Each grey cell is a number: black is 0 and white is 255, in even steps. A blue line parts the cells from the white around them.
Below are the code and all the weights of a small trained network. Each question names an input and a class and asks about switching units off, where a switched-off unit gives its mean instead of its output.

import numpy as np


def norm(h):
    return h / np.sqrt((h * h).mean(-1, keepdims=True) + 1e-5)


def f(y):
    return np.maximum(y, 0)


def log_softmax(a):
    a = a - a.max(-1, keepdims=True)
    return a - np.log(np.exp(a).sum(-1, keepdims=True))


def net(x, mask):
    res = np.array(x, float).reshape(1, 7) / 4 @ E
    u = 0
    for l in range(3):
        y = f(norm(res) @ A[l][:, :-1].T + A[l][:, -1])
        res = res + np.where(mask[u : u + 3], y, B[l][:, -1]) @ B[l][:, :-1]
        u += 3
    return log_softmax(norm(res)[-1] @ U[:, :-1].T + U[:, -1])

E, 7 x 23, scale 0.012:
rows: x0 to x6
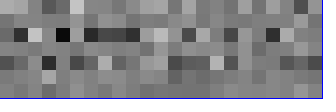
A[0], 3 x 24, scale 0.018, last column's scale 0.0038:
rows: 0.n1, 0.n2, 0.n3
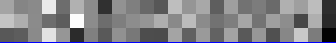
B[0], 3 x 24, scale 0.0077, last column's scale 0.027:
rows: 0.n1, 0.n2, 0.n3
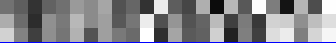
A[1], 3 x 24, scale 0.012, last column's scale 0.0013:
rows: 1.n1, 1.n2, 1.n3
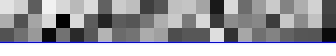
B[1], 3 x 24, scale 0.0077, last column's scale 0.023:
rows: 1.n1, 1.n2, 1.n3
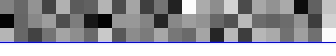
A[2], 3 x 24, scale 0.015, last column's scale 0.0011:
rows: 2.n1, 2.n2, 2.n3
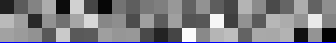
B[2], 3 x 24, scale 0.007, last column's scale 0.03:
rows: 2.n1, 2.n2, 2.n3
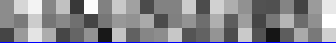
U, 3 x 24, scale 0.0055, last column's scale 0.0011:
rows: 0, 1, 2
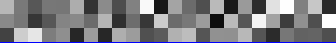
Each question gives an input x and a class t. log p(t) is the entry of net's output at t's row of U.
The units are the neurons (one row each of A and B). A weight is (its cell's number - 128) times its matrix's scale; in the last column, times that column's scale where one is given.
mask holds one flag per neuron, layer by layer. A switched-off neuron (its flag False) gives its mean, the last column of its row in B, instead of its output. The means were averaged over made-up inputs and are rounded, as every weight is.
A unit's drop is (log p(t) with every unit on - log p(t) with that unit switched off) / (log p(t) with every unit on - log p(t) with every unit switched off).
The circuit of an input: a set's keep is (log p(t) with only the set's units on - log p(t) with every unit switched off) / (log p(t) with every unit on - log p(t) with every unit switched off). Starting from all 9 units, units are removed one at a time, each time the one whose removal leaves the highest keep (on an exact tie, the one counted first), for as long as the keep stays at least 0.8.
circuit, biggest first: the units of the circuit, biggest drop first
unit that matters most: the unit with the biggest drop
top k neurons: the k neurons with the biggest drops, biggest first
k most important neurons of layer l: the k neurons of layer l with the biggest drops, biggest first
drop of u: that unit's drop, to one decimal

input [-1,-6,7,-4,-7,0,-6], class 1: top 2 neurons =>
0.n1, 2.n2
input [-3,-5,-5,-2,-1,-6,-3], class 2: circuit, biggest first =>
2.n3, 1.n1
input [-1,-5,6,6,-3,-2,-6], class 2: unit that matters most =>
2.n1
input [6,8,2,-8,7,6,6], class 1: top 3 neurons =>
0.n3, 1.n3, 2.n2
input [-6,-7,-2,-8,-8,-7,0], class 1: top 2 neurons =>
0.n1, 0.n2
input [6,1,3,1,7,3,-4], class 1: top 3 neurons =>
0.n3, 1.n3, 2.n2
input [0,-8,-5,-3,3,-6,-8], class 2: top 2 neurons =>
2.n3, 0.n3
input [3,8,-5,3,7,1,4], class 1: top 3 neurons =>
0.n3, 1.n3, 0.n2
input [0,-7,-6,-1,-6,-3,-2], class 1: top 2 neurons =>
0.n1, 2.n1
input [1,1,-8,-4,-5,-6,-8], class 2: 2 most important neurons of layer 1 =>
1.n1, 1.n3
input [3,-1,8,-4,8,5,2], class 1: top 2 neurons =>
1.n3, 0.n3
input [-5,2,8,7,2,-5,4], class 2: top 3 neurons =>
2.n1, 0.n2, 1.n2
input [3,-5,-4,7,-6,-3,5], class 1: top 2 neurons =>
0.n1, 0.n3
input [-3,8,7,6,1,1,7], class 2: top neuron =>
2.n1
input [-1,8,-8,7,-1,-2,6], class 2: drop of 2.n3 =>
0.2
